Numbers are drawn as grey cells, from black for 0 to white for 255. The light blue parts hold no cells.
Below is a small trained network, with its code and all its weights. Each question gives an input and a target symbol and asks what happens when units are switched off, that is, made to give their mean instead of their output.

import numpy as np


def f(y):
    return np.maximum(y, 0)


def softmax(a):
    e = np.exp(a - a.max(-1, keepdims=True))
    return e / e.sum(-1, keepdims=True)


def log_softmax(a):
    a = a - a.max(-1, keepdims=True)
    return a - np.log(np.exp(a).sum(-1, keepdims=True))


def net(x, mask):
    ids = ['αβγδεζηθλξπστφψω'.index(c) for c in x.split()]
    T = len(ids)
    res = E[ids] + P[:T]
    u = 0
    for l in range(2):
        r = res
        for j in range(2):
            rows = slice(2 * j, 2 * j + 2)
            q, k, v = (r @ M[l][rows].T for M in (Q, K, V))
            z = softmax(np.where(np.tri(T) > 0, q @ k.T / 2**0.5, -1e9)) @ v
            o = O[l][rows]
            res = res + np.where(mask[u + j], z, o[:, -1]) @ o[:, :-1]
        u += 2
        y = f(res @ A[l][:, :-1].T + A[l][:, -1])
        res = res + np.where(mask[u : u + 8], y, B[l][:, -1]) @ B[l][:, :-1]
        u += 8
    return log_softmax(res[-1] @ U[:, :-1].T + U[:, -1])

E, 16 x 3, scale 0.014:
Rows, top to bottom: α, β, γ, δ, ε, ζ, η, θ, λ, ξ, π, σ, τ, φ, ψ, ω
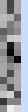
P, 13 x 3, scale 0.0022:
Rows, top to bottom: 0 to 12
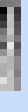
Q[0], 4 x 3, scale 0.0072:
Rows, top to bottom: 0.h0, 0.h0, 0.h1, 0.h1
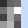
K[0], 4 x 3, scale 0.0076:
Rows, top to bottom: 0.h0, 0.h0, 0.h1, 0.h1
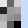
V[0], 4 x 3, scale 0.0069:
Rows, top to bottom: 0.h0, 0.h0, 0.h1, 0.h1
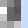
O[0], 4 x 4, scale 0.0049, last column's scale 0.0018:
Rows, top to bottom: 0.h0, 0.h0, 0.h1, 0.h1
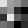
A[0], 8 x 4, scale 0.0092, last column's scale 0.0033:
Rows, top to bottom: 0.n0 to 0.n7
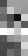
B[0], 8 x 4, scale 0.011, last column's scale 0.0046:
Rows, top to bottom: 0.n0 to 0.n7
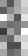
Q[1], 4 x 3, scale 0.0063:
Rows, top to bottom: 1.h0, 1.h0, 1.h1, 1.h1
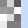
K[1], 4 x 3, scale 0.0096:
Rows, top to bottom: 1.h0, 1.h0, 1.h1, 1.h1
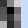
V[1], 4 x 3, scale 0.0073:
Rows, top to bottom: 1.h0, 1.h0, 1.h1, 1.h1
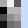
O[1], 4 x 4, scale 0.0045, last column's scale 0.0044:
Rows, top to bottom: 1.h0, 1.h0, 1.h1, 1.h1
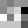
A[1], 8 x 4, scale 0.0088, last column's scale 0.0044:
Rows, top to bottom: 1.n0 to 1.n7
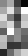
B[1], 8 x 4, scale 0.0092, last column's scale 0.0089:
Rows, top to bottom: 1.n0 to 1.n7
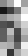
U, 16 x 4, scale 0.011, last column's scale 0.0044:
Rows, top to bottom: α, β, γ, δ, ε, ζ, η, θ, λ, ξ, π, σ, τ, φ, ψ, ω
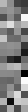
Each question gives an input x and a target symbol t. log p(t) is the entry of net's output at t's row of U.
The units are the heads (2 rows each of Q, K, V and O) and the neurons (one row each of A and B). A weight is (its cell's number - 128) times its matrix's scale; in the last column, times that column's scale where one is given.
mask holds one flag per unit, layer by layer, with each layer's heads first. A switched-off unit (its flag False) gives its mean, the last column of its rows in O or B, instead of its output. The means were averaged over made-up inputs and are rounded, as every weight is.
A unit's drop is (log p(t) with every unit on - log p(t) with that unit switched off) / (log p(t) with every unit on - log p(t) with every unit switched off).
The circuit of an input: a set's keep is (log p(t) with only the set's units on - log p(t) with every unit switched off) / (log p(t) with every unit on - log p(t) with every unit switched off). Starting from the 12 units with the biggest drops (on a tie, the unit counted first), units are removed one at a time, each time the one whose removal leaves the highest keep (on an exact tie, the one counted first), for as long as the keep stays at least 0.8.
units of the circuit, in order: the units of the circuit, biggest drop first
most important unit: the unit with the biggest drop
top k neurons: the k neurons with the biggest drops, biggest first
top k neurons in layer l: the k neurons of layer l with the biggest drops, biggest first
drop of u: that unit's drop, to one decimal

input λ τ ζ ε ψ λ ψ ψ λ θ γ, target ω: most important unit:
1.n4
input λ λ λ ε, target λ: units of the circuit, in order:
1.h1, 0.n2, 1.h0
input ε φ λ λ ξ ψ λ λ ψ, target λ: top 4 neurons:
0.n2, 1.n2, 1.n0, 0.n4
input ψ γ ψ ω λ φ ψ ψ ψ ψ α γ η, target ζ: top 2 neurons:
1.n6, 1.n1
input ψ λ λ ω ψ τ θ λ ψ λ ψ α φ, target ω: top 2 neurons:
1.n4, 1.n1
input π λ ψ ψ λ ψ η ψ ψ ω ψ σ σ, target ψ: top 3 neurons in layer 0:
0.n2, 0.n0, 0.n5
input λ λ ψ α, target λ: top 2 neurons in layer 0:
0.n2, 0.n4
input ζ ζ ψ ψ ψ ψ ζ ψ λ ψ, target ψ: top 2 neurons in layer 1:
1.n4, 1.n5
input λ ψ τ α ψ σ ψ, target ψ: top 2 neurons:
1.n4, 0.n5
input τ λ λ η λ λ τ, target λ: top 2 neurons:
0.n2, 1.n2
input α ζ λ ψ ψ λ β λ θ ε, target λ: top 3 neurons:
0.n2, 1.n2, 1.n0
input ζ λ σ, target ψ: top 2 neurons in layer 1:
1.n7, 1.n4
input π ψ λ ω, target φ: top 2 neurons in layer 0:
0.n4, 0.n1
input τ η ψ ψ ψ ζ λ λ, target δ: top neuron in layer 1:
1.n2
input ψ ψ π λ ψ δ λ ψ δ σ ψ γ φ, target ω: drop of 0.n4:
0.2
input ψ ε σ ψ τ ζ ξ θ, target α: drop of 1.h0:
0.0
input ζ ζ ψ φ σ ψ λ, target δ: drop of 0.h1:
0.1
